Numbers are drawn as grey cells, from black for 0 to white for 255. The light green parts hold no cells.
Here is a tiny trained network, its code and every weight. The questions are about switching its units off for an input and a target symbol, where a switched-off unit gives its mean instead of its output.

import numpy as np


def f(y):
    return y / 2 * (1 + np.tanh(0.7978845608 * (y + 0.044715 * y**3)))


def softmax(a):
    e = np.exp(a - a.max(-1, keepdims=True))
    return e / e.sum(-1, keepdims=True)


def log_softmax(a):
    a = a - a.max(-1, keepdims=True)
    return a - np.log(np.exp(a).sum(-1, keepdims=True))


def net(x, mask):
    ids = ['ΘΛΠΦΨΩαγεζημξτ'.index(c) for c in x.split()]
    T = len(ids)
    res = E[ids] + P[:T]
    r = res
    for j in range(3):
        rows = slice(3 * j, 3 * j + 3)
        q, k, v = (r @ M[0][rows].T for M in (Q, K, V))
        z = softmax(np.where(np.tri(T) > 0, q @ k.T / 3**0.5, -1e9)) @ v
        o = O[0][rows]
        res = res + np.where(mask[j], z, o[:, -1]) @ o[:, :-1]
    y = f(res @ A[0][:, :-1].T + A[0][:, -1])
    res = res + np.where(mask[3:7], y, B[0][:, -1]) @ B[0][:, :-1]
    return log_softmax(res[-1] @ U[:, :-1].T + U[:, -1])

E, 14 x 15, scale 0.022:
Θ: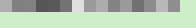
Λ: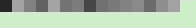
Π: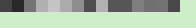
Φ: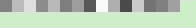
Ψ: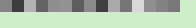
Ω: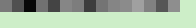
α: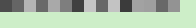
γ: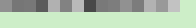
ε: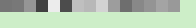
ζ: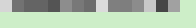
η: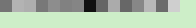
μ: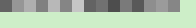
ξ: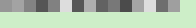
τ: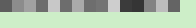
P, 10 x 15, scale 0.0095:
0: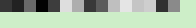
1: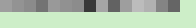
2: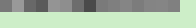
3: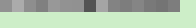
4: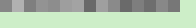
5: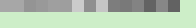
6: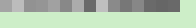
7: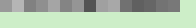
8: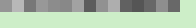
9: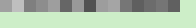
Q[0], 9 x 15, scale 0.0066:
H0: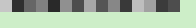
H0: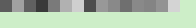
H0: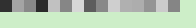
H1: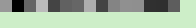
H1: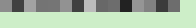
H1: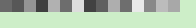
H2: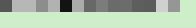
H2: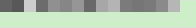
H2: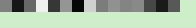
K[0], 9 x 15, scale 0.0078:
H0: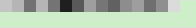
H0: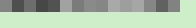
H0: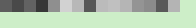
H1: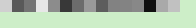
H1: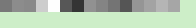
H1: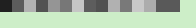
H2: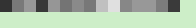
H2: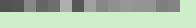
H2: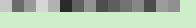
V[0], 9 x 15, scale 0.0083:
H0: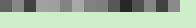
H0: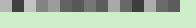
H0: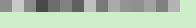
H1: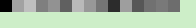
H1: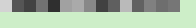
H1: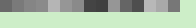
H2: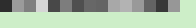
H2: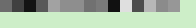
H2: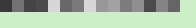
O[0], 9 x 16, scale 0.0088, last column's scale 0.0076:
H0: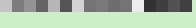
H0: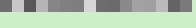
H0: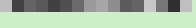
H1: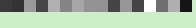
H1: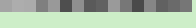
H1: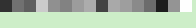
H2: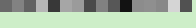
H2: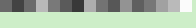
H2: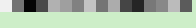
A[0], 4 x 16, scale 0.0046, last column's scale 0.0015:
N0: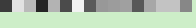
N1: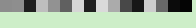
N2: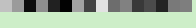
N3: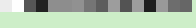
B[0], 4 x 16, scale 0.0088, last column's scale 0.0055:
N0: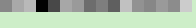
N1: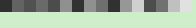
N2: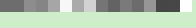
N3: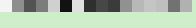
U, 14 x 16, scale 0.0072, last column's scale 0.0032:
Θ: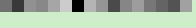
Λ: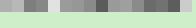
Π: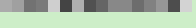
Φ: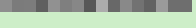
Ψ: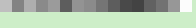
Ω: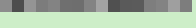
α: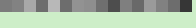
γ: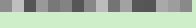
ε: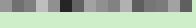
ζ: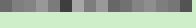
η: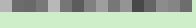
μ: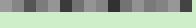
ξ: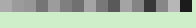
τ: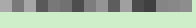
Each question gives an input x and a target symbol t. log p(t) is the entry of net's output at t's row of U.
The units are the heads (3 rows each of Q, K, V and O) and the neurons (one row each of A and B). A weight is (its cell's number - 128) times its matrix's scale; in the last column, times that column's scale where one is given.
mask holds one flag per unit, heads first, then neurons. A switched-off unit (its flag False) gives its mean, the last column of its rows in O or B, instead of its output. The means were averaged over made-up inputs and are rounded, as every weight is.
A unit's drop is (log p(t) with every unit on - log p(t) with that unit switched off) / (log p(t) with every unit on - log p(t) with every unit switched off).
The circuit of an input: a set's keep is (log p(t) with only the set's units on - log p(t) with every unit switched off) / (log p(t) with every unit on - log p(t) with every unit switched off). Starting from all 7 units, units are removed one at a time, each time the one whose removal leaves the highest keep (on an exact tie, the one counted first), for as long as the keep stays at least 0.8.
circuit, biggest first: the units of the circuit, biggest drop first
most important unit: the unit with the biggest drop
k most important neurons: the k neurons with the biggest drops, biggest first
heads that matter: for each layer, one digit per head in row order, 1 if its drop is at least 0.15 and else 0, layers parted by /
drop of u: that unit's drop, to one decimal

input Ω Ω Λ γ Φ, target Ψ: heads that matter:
011
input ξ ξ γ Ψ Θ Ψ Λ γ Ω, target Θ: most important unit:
N2
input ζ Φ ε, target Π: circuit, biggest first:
(H1 N3)
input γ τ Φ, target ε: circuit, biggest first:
(H2 H1)
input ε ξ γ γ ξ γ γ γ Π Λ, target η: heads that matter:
011
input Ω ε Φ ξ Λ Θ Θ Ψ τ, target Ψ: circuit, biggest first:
(H2 H1)
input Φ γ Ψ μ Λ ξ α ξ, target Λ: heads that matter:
001
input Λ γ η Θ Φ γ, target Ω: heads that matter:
011
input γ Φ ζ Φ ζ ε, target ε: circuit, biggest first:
(H2 H1)
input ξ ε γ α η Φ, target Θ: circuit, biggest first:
(H0 N1)
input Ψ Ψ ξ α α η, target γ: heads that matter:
100
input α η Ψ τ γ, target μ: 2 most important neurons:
(N1 N3)
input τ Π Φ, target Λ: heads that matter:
111
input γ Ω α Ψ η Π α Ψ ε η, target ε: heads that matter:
001
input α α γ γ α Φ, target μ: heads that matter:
101
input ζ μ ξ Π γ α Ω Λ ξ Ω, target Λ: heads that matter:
110
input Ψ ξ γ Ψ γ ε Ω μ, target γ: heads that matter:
100
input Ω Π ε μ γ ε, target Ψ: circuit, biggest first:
(H2 H1 H0)
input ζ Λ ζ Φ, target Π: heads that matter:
010
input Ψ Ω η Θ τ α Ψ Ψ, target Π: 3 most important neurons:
(N3 N2 N1)
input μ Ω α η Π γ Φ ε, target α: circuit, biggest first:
(H1)
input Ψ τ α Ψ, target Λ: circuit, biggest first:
(H2)
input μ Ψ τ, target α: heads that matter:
010
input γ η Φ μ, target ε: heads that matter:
001
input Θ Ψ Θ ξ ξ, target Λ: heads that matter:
011
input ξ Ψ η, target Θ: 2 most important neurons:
(N2 N1)
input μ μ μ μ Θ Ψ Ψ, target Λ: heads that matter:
101
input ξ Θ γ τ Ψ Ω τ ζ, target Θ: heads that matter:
001
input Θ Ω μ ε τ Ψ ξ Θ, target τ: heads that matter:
110
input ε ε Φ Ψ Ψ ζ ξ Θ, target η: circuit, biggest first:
(H2)
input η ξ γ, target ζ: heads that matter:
001
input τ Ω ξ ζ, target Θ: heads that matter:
001
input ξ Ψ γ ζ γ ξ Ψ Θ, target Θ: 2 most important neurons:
(N2 N1)
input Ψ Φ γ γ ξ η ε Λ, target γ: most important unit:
H0
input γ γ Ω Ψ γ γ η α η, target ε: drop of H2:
0.9
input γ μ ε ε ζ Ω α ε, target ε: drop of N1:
0.0
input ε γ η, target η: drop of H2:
0.9
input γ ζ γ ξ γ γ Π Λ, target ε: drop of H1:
0.1
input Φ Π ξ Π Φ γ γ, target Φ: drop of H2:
0.7
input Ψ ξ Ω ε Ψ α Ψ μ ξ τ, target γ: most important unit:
H0
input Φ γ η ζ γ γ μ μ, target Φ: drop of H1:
0.2
